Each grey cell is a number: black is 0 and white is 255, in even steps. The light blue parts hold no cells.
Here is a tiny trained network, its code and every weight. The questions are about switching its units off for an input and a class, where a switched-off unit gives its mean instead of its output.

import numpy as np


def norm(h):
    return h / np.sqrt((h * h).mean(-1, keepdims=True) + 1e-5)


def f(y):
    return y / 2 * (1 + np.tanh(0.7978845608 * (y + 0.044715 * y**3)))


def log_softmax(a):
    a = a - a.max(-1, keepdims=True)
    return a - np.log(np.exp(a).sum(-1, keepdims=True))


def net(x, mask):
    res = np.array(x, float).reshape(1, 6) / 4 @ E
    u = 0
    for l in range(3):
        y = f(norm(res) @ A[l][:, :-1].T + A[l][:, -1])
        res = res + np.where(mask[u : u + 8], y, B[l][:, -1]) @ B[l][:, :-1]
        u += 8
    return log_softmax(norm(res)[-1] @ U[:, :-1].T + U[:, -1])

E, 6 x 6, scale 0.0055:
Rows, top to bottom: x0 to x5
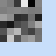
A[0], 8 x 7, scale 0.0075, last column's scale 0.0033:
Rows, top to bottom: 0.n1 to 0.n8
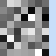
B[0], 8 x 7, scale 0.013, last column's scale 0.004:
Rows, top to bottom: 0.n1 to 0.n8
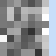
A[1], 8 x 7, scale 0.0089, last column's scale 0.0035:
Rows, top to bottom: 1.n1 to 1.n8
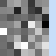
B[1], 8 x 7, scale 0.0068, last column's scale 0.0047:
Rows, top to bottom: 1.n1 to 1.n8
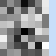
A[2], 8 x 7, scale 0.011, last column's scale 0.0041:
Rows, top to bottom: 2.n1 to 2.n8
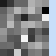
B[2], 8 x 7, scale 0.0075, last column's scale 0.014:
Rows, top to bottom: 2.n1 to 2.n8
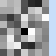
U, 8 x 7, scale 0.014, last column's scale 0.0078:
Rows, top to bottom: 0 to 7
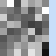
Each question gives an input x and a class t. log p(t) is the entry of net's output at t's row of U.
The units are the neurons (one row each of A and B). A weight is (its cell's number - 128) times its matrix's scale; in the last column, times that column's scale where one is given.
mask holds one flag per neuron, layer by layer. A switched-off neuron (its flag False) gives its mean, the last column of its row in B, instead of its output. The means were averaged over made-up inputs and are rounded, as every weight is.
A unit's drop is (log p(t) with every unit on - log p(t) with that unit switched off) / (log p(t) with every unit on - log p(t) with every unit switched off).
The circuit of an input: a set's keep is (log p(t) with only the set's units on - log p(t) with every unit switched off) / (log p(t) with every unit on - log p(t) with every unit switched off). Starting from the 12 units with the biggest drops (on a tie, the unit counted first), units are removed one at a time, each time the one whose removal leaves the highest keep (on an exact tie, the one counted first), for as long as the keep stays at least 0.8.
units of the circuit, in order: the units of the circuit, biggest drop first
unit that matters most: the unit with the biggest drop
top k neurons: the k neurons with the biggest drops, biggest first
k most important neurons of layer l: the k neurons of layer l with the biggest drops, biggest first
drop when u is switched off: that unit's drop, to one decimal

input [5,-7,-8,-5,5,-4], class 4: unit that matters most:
1.n7
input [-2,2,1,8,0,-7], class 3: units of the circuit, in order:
[0.n6 2.n1]
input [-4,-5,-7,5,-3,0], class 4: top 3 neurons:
[0.n8 1.n7 1.n8]
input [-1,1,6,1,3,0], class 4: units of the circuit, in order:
[0.n5 1.n2]
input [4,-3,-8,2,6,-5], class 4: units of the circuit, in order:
[1.n7 0.n5]
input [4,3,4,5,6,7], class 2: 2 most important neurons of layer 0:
[0.n6 0.n5]
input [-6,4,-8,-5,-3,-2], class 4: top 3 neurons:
[0.n8 1.n7 0.n2]
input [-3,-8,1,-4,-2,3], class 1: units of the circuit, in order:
[0.n5 2.n3 2.n7]
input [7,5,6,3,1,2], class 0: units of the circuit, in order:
[0.n2 2.n6]
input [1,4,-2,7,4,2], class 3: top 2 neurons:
[2.n1 0.n5]
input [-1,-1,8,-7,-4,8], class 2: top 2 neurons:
[0.n6 0.n8]
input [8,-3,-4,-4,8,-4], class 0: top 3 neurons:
[0.n2 0.n5 0.n6]
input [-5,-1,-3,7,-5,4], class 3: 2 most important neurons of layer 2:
[2.n1 2.n7]
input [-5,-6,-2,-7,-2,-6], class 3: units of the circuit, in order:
[0.n5]
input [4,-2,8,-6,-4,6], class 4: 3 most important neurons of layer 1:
[1.n2 1.n5 1.n8]
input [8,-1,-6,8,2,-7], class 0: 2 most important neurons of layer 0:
[0.n2 0.n6]
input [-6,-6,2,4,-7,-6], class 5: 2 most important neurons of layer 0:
[0.n3 0.n5]
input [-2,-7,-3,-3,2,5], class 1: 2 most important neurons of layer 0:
[0.n1 0.n2]
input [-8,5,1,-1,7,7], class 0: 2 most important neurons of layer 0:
[0.n5 0.n3]
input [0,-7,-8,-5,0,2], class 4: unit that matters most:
0.n8
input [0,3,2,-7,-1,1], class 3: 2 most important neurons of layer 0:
[0.n1 0.n5]
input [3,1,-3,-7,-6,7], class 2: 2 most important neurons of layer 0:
[0.n6 0.n3]
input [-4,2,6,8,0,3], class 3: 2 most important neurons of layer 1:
[1.n7 1.n1]
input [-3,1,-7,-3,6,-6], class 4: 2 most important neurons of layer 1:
[1.n7 1.n6]
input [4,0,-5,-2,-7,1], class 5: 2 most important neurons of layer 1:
[1.n1 1.n6]
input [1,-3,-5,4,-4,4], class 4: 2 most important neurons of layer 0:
[0.n8 0.n7]
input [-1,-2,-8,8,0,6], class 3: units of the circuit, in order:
[2.n1]
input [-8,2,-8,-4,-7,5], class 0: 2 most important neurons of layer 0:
[0.n3 0.n5]
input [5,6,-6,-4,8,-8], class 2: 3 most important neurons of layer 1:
[1.n7 1.n8 1.n5]
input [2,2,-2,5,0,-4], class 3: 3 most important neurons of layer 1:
[1.n1 1.n6 1.n2]
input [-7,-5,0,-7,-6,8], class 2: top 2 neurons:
[0.n6 0.n2]
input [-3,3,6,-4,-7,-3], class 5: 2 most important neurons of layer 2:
[2.n3 2.n1]
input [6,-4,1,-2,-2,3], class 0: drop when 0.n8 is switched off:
-0.1
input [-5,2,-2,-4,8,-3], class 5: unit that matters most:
0.n1
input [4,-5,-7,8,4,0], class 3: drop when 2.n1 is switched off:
0.7
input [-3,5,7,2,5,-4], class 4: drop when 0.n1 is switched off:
0.2
